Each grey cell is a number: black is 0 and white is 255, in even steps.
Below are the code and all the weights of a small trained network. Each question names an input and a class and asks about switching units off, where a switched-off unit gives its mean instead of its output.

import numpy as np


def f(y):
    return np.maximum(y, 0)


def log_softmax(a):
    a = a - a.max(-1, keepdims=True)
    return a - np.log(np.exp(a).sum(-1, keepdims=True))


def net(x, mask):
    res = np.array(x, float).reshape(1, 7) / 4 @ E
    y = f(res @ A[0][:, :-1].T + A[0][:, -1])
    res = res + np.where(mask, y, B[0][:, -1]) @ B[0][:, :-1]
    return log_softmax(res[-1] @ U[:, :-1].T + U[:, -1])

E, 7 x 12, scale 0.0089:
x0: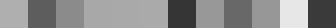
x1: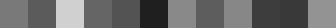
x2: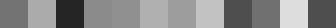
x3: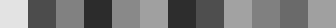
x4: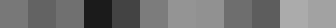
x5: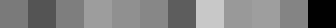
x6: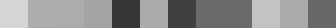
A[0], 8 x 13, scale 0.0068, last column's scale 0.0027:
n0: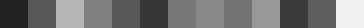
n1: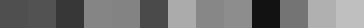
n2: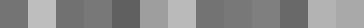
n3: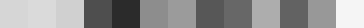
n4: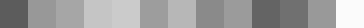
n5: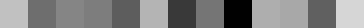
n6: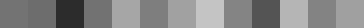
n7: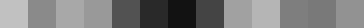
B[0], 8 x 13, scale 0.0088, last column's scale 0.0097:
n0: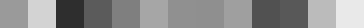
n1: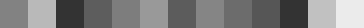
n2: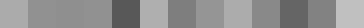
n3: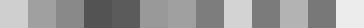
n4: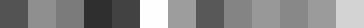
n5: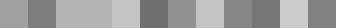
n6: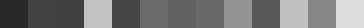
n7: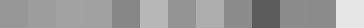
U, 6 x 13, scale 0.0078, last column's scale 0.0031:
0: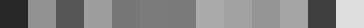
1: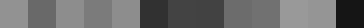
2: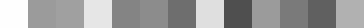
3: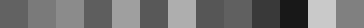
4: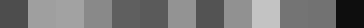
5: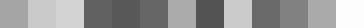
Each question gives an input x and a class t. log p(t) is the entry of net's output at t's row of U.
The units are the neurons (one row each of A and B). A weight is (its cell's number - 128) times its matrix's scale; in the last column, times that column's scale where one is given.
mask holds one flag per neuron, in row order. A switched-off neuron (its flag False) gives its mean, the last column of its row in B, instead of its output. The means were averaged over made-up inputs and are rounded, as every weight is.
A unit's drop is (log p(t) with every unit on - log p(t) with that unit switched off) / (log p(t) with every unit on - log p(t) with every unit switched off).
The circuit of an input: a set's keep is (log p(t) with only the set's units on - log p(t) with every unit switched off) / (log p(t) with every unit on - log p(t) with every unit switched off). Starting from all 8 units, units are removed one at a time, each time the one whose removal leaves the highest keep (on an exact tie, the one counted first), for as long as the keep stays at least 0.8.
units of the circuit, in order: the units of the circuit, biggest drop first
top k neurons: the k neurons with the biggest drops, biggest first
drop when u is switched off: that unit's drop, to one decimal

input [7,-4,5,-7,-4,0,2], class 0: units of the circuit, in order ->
n6
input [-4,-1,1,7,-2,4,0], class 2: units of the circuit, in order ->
n4, n0
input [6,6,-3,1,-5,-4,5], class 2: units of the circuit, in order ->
n7, n4
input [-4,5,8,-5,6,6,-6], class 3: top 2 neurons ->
n1, n0
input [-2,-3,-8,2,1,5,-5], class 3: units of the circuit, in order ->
n3, n5
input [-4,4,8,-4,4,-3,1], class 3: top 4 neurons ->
n1, n5, n3, n7
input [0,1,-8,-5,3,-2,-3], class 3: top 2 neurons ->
n1, n5
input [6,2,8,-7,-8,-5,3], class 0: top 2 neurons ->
n4, n7
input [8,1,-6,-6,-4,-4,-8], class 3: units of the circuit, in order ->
n3, n1
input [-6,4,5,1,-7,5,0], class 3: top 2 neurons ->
n3, n5
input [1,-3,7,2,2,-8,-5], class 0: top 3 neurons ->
n6, n0, n2
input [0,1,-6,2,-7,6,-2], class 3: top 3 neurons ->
n3, n5, n0
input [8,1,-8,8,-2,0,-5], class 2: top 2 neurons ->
n7, n4
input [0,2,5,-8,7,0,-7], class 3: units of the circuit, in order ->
n1
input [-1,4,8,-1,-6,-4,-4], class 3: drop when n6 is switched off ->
-0.1
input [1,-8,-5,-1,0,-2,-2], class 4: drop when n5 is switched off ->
0.2
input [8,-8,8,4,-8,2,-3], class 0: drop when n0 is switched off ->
0.0
